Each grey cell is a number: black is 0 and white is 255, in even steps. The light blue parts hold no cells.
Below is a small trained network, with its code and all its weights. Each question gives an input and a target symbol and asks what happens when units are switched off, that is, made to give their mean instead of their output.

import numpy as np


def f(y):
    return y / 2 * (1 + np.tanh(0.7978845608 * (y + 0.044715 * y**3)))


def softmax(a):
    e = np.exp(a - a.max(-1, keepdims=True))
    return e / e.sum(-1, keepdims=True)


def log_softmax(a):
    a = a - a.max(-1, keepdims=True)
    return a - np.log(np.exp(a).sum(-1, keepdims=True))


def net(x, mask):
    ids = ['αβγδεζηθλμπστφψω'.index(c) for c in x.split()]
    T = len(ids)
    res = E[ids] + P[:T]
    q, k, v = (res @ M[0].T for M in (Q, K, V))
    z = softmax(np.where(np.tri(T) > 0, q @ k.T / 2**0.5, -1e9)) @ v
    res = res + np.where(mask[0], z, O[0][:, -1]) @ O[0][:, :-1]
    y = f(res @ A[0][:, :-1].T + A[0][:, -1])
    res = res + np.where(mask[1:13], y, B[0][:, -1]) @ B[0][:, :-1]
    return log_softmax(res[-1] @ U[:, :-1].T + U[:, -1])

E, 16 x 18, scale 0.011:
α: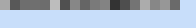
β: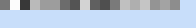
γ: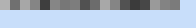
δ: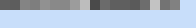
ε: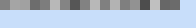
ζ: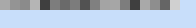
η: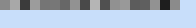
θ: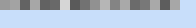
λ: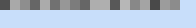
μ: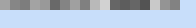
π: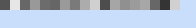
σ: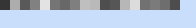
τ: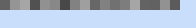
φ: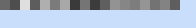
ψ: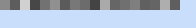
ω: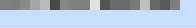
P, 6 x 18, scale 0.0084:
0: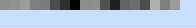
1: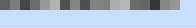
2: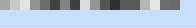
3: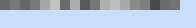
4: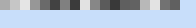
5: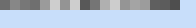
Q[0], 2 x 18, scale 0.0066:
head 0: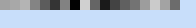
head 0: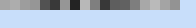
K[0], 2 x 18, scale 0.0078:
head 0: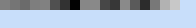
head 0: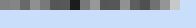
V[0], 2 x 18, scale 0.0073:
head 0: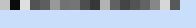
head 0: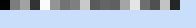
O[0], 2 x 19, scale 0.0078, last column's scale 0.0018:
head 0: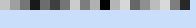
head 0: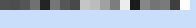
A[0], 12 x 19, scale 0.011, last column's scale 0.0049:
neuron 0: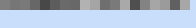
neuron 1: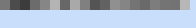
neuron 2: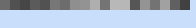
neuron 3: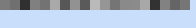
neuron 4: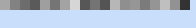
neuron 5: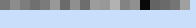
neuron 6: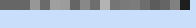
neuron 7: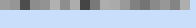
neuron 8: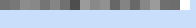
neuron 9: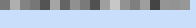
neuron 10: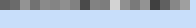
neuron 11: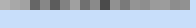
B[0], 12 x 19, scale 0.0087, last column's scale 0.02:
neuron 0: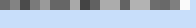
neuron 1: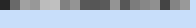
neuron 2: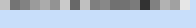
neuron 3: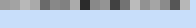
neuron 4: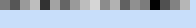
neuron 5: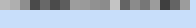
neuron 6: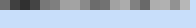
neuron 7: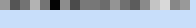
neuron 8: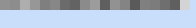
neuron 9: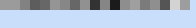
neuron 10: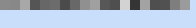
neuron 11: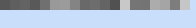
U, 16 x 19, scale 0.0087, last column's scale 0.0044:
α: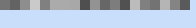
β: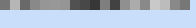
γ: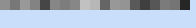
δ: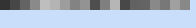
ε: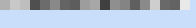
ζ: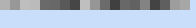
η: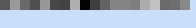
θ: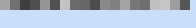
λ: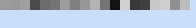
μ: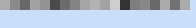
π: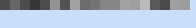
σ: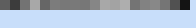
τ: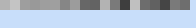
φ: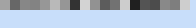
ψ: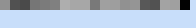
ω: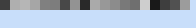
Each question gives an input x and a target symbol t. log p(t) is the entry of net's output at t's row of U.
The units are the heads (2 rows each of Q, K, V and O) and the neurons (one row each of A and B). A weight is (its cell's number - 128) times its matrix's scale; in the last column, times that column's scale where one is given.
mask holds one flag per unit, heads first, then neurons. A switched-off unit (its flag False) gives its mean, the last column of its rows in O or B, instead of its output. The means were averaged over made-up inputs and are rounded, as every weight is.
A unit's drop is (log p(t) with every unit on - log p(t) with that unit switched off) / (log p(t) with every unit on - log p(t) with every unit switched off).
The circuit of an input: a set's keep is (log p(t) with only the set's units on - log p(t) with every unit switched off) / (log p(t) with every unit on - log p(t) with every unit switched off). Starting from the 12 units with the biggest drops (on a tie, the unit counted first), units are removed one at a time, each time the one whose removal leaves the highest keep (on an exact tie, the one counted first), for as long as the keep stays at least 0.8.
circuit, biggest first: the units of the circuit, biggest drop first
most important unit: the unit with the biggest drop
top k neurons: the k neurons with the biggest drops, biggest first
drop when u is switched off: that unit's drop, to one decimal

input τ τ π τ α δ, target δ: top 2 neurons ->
(neuron 1; neuron 3)
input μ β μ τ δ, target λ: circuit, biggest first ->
(head 0; neuron 0)
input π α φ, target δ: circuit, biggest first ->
(head 0; neuron 6)
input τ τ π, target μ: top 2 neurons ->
(neuron 0; neuron 2)
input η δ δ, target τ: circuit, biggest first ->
(head 0)
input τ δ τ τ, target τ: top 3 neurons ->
(neuron 2; neuron 0; neuron 3)
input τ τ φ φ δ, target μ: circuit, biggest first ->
(neuron 0; head 0; neuron 11; neuron 2)
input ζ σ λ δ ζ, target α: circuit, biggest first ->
(head 0; neuron 4; neuron 11)
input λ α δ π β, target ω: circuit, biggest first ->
(neuron 2; neuron 6)
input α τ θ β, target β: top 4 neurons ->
(neuron 4; neuron 0; neuron 9; neuron 3)
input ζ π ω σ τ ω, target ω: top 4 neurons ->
(neuron 2; neuron 3; neuron 11; neuron 10)
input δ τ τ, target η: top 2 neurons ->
(neuron 2; neuron 4)
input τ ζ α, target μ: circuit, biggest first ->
(neuron 0; head 0; neuron 2; neuron 11)
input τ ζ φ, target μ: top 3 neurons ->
(neuron 0; neuron 11; neuron 2)
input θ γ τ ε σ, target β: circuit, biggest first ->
(head 0; neuron 4)
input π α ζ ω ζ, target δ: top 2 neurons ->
(neuron 6; neuron 3)
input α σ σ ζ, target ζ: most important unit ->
neuron 0
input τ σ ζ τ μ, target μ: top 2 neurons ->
(neuron 0; neuron 11)
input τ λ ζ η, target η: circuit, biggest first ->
(neuron 2; neuron 4)
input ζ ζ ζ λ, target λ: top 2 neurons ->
(neuron 3; neuron 0)
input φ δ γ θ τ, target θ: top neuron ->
(neuron 0)
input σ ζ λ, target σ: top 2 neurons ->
(neuron 6; neuron 0)
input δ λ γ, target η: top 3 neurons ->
(neuron 2; neuron 4; neuron 0)
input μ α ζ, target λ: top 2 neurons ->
(neuron 0; neuron 11)
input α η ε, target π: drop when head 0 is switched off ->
1.1
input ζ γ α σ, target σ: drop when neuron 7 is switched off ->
0.0
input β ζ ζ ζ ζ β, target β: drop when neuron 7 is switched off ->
0.1
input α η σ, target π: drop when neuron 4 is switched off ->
0.6
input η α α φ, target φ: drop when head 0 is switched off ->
0.2
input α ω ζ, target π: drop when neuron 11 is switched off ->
0.4
